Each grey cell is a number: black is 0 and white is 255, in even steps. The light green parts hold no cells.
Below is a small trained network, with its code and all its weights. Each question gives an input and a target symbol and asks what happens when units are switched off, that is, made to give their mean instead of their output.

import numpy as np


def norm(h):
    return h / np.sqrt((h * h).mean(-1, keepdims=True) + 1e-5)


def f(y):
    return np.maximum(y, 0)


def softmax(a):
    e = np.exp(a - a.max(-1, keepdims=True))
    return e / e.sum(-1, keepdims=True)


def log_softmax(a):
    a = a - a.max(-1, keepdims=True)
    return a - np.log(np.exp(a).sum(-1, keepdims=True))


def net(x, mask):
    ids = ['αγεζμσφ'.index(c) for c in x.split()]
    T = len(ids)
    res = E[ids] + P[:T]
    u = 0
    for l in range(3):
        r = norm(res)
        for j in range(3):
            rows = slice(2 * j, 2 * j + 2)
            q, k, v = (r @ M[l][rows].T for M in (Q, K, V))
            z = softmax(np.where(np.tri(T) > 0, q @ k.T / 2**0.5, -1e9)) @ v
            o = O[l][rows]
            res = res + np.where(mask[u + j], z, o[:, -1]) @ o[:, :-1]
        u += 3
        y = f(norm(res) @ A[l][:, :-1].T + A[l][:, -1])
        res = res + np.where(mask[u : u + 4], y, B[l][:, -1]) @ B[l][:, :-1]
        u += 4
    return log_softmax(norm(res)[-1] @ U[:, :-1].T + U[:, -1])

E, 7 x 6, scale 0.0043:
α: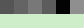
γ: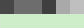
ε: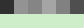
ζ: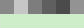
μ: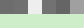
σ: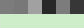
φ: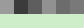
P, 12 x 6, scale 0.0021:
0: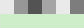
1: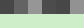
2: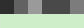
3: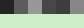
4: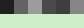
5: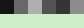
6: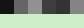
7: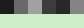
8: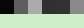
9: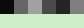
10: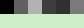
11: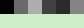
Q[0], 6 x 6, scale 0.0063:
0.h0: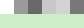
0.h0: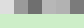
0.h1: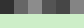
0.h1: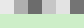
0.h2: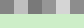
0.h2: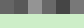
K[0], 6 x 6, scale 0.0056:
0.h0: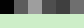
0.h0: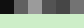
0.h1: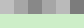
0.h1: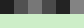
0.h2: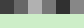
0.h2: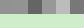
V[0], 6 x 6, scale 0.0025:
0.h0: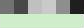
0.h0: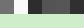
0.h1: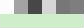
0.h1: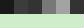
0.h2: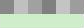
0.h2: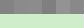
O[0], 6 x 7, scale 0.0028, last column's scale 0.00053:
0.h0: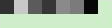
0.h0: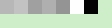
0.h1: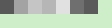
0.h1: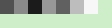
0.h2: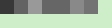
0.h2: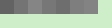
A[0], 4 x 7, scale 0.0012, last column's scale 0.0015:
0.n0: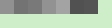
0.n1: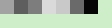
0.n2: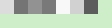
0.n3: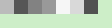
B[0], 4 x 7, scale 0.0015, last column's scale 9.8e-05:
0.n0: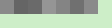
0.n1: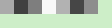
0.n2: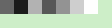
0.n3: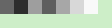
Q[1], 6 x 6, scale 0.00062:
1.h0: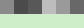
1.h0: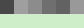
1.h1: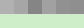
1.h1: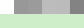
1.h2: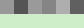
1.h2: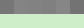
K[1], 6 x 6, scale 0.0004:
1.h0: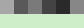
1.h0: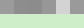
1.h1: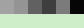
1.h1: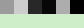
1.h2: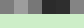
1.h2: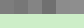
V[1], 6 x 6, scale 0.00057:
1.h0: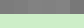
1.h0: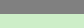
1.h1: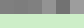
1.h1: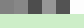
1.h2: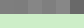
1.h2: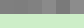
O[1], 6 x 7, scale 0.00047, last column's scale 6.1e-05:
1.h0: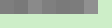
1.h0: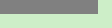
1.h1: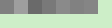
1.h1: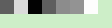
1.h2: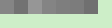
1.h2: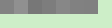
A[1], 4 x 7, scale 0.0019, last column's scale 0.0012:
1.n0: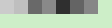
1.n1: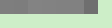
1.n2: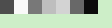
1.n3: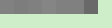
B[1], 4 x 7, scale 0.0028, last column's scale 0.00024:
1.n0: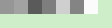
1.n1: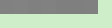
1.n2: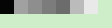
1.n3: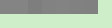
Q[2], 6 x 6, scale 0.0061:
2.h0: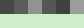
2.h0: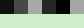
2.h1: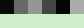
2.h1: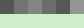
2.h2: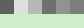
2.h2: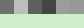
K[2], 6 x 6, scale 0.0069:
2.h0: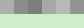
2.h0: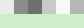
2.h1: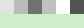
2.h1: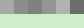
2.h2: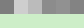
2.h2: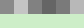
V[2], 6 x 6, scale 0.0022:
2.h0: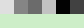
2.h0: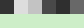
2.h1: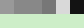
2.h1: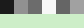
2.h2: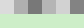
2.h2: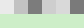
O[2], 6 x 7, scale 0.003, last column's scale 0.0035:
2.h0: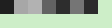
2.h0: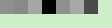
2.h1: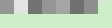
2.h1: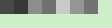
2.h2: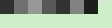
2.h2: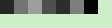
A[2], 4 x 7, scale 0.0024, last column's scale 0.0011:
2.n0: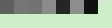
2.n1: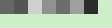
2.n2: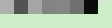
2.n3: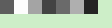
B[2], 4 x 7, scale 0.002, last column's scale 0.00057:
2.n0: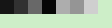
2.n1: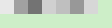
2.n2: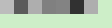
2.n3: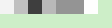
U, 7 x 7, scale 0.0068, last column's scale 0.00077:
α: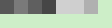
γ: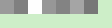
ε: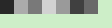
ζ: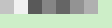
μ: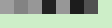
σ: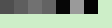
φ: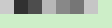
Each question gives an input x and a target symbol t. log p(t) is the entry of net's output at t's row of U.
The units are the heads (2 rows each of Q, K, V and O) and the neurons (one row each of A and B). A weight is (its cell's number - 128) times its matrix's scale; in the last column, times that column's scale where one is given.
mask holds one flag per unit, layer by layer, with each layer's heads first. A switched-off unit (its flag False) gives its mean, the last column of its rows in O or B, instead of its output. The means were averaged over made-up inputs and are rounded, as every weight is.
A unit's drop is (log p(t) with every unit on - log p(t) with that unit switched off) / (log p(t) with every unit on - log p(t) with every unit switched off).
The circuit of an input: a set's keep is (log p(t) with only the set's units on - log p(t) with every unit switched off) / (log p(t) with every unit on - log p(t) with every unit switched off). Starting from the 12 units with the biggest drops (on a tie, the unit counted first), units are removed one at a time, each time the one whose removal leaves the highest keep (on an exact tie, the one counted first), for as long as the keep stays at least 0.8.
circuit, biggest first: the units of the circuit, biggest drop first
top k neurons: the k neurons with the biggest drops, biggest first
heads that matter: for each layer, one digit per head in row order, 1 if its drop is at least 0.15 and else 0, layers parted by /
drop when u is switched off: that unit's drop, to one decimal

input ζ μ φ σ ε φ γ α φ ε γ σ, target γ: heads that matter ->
100 / 000 / 000
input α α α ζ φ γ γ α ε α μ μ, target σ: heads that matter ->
010 / 000 / 110
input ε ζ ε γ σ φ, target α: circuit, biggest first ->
[0.h0 2.h1 2.h0]
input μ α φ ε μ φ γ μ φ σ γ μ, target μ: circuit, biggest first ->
[0.h0 0.h1]
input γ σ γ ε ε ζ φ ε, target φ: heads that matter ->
000 / 000 / 100
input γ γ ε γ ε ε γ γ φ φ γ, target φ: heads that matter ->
100 / 000 / 100
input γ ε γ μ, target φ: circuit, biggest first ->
[2.h0 0.h0]
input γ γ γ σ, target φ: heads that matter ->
100 / 000 / 100
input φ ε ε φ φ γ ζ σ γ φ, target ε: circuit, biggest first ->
[2.h0 0.h1]
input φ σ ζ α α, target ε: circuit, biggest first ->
[0.h1 2.h0]
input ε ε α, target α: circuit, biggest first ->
[2.h1 0.h0 2.h0 1.n2]
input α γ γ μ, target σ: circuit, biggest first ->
[2.h0 0.h1 0.h2]
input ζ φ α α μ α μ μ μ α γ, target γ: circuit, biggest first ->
[0.h0 0.h1]
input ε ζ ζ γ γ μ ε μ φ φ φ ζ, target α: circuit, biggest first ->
[2.h1 0.h1]
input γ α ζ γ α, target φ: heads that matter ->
100 / 000 / 101
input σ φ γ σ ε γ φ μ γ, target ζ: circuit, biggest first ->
[2.h1 2.n3]
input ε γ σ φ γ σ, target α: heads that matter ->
110 / 000 / 010
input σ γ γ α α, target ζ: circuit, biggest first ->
[2.h1]
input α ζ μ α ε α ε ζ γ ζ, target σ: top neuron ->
[2.n0]
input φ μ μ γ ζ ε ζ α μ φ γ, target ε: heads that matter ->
000 / 000 / 100
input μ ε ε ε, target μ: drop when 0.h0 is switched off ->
0.3
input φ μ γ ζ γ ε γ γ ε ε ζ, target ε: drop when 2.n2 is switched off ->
0.0
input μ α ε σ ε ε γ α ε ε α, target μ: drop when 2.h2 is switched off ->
0.1
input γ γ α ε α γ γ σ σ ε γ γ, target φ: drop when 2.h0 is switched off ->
0.3
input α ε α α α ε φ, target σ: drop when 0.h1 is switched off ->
0.3
